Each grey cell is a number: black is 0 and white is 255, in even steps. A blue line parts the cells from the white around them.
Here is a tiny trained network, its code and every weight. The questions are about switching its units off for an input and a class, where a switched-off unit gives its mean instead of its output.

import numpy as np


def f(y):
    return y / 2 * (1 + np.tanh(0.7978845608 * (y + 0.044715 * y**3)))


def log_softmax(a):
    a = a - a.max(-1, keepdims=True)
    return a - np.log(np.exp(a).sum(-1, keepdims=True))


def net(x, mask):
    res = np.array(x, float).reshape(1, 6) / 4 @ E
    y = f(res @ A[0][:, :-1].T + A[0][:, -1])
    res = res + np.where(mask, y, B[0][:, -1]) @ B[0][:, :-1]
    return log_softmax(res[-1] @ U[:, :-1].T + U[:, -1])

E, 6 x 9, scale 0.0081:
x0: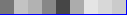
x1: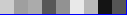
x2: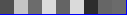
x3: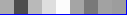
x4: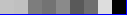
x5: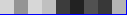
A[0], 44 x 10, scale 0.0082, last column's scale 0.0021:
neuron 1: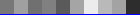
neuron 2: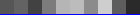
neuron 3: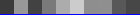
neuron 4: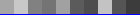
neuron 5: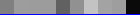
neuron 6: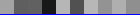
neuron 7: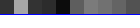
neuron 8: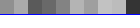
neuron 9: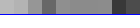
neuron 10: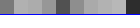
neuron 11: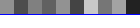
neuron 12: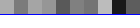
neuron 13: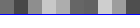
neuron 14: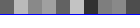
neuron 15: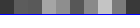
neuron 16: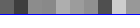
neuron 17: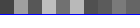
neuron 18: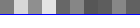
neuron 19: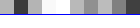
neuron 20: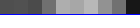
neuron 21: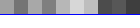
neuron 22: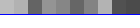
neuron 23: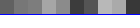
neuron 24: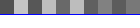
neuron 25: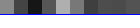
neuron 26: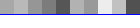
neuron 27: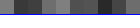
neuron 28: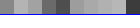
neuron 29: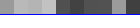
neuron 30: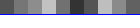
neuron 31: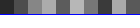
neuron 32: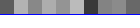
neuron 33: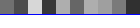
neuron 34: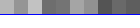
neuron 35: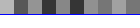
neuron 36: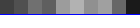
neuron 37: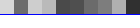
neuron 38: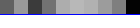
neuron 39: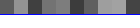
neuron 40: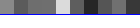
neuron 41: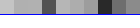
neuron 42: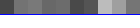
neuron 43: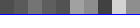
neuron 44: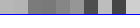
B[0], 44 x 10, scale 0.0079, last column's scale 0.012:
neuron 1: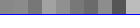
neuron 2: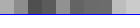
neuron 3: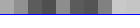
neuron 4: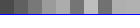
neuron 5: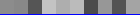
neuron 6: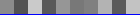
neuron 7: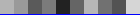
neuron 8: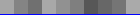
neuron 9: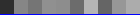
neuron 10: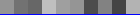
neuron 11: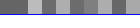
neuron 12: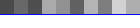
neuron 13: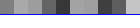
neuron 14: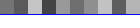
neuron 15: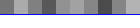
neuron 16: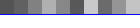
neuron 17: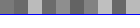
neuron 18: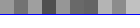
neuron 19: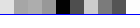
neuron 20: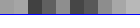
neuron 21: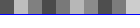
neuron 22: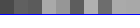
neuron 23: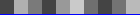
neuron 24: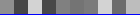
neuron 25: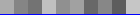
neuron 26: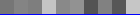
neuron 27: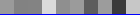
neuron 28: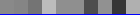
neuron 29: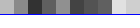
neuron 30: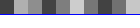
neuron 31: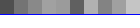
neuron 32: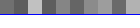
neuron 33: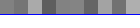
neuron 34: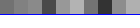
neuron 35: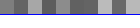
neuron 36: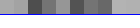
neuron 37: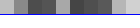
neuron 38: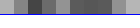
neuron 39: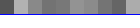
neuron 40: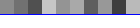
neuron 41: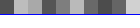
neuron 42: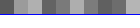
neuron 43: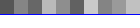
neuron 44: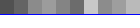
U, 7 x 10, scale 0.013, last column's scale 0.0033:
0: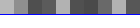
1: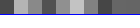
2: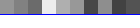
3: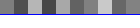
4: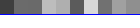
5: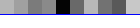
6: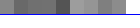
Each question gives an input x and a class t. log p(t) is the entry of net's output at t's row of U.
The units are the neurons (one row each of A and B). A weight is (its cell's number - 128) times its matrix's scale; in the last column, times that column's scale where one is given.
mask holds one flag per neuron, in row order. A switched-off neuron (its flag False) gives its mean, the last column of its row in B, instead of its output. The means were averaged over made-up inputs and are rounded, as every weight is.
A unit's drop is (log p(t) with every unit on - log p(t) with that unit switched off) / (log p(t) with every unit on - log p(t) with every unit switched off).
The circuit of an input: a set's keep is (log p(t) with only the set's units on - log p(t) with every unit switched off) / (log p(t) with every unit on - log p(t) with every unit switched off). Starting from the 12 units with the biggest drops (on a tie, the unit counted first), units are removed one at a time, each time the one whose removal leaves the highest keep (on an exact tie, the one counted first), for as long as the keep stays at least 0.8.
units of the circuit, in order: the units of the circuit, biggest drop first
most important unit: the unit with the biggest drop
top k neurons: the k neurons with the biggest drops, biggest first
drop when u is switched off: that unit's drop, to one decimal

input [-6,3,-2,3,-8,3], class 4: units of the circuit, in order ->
neuron 16
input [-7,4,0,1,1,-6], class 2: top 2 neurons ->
neuron 25; neuron 27
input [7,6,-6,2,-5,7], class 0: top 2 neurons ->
neuron 37; neuron 29
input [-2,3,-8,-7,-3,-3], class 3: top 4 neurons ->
neuron 6; neuron 19; neuron 11; neuron 35
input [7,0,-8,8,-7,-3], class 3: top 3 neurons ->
neuron 6; neuron 11; neuron 33
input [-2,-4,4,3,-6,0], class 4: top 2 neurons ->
neuron 31; neuron 16
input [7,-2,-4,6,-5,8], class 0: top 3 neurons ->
neuron 37; neuron 29; neuron 27
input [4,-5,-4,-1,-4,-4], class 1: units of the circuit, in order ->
neuron 42; neuron 15
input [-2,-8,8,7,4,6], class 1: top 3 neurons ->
neuron 30; neuron 23; neuron 13
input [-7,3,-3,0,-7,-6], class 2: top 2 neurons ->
neuron 27; neuron 25
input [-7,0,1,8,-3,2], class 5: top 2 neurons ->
neuron 19; neuron 13
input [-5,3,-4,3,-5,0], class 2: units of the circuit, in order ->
neuron 40; neuron 27
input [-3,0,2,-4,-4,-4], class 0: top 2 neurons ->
neuron 19; neuron 3
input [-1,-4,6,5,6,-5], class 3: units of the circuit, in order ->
neuron 24
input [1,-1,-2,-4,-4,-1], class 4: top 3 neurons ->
neuron 19; neuron 43; neuron 13
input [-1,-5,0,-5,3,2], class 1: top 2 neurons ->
neuron 19; neuron 30
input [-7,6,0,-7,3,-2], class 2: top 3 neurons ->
neuron 27; neuron 19; neuron 25
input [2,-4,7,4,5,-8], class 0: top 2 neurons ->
neuron 2; neuron 3
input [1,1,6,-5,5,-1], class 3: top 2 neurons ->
neuron 24; neuron 19
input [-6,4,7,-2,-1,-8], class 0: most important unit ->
neuron 3
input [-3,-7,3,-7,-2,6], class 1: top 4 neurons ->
neuron 19; neuron 30; neuron 23; neuron 42
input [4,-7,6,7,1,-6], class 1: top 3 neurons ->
neuron 13; neuron 30; neuron 23
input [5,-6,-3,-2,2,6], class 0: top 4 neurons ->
neuron 37; neuron 29; neuron 41; neuron 21
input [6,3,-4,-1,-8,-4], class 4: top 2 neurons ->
neuron 43; neuron 16
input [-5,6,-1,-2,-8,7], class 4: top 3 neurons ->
neuron 43; neuron 16; neuron 31
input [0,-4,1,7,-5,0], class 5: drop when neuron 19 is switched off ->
0.8
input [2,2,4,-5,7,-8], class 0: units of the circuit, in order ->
neuron 3
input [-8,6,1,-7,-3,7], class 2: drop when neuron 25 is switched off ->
0.2
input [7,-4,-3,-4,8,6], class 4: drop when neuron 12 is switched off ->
0.3
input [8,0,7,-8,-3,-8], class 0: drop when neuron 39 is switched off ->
0.0
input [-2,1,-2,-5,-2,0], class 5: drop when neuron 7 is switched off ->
0.1
